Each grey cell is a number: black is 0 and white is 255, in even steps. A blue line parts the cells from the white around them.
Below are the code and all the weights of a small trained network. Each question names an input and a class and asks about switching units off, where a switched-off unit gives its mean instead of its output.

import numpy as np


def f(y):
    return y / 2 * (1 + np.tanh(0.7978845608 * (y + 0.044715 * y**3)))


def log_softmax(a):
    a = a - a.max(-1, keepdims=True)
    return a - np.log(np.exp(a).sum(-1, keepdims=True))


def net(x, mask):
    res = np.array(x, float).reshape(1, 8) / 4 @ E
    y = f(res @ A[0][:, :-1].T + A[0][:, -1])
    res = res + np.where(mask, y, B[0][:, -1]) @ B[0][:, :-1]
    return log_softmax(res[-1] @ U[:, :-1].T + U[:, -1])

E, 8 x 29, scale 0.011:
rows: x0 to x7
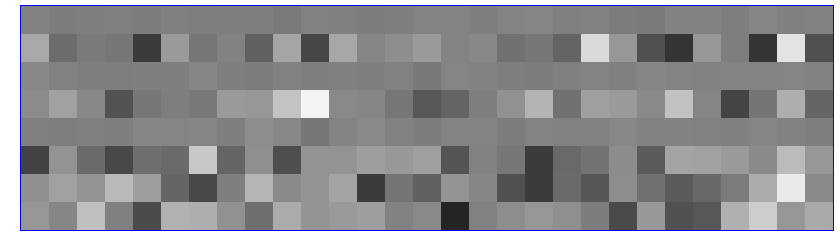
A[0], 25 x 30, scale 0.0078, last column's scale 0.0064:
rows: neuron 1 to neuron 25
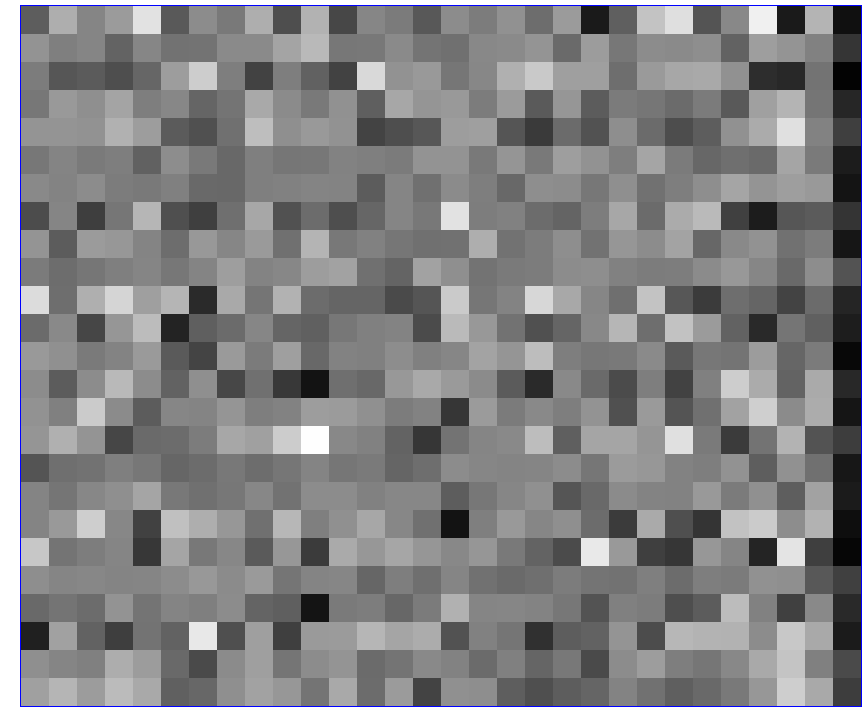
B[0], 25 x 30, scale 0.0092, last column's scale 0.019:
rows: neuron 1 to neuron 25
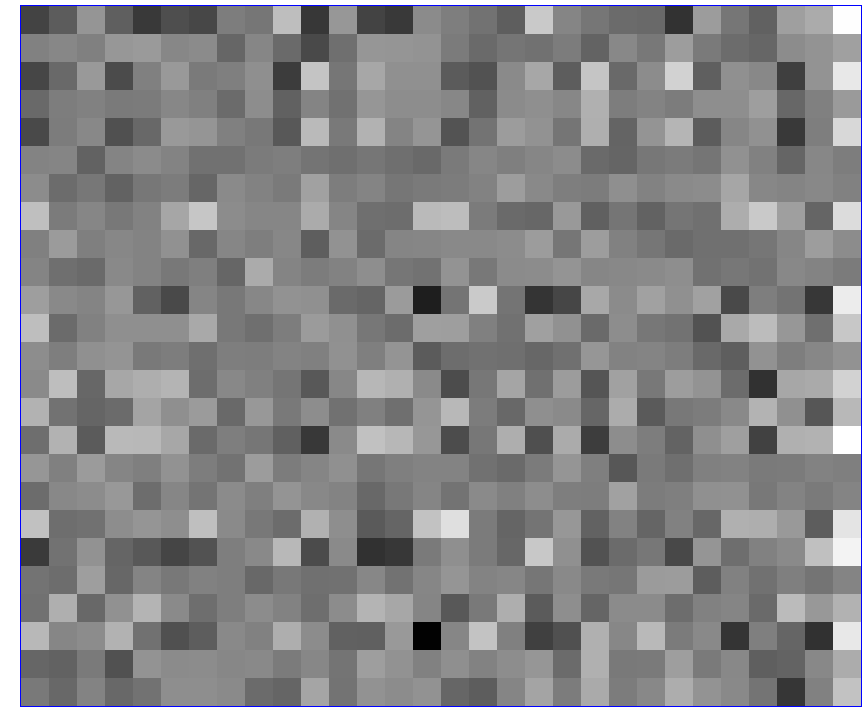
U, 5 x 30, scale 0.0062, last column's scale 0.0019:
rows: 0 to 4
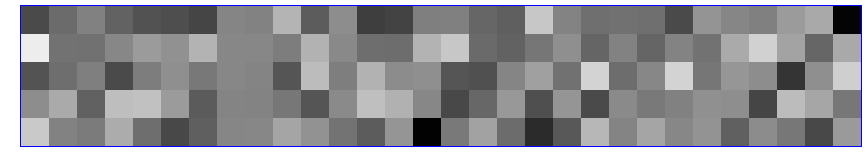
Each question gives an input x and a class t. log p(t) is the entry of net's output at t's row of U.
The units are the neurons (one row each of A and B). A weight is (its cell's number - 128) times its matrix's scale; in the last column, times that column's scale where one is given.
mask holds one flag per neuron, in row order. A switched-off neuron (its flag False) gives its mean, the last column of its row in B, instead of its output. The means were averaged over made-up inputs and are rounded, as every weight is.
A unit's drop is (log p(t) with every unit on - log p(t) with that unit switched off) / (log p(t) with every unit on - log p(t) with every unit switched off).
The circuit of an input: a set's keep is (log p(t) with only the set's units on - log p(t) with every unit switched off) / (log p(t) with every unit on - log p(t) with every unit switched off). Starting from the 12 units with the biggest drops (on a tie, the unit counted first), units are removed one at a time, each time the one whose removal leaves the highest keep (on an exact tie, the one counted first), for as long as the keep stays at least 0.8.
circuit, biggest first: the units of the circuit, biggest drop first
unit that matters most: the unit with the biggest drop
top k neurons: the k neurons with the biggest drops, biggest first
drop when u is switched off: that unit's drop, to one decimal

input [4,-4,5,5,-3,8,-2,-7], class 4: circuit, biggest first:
neuron 23
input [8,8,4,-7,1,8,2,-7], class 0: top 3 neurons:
neuron 20; neuron 11; neuron 16
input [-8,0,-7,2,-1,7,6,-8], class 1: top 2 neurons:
neuron 8; neuron 12
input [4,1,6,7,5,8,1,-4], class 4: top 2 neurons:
neuron 23; neuron 14
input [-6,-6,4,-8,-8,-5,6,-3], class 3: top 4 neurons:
neuron 14; neuron 22; neuron 20; neuron 3
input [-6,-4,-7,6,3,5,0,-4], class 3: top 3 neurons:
neuron 16; neuron 11; neuron 20
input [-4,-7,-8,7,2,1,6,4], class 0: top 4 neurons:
neuron 1; neuron 14; neuron 3; neuron 22
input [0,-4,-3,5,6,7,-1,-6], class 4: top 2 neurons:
neuron 23; neuron 19
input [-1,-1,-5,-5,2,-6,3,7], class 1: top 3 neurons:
neuron 19; neuron 23; neuron 15
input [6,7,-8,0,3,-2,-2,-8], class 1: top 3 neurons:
neuron 8; neuron 1; neuron 12
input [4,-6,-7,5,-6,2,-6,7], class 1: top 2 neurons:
neuron 19; neuron 20
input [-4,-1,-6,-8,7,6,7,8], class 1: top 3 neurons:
neuron 19; neuron 15; neuron 16
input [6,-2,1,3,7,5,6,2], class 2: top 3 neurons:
neuron 5; neuron 11; neuron 25
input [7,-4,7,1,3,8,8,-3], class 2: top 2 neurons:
neuron 5; neuron 25
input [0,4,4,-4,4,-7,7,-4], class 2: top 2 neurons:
neuron 5; neuron 23
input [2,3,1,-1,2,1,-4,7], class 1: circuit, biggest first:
neuron 19
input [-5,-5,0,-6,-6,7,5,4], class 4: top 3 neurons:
neuron 23; neuron 16; neuron 20
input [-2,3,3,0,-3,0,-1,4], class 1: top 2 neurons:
neuron 1; neuron 19
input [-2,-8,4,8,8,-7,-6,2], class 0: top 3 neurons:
neuron 1; neuron 14; neuron 22
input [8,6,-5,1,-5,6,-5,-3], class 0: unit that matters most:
neuron 20
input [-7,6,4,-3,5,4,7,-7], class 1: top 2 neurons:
neuron 8; neuron 12
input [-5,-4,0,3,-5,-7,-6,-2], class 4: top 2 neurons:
neuron 11; neuron 5
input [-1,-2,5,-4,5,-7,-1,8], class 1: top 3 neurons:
neuron 19; neuron 23; neuron 15
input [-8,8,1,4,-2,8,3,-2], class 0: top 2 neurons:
neuron 20; neuron 11
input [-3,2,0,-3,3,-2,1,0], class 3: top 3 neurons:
neuron 1; neuron 23; neuron 14
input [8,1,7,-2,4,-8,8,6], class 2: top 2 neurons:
neuron 5; neuron 25
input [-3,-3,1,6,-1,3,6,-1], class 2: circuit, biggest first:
neuron 5
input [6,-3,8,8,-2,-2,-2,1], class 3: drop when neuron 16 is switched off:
0.1
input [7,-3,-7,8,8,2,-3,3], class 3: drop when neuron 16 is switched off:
0.2
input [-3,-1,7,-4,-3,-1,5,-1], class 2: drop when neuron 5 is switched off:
0.3
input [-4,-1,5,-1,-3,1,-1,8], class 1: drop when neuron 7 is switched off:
0.0
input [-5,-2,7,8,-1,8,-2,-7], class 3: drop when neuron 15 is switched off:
0.2
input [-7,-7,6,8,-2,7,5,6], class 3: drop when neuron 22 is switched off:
-0.1
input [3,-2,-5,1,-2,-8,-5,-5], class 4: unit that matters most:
neuron 11
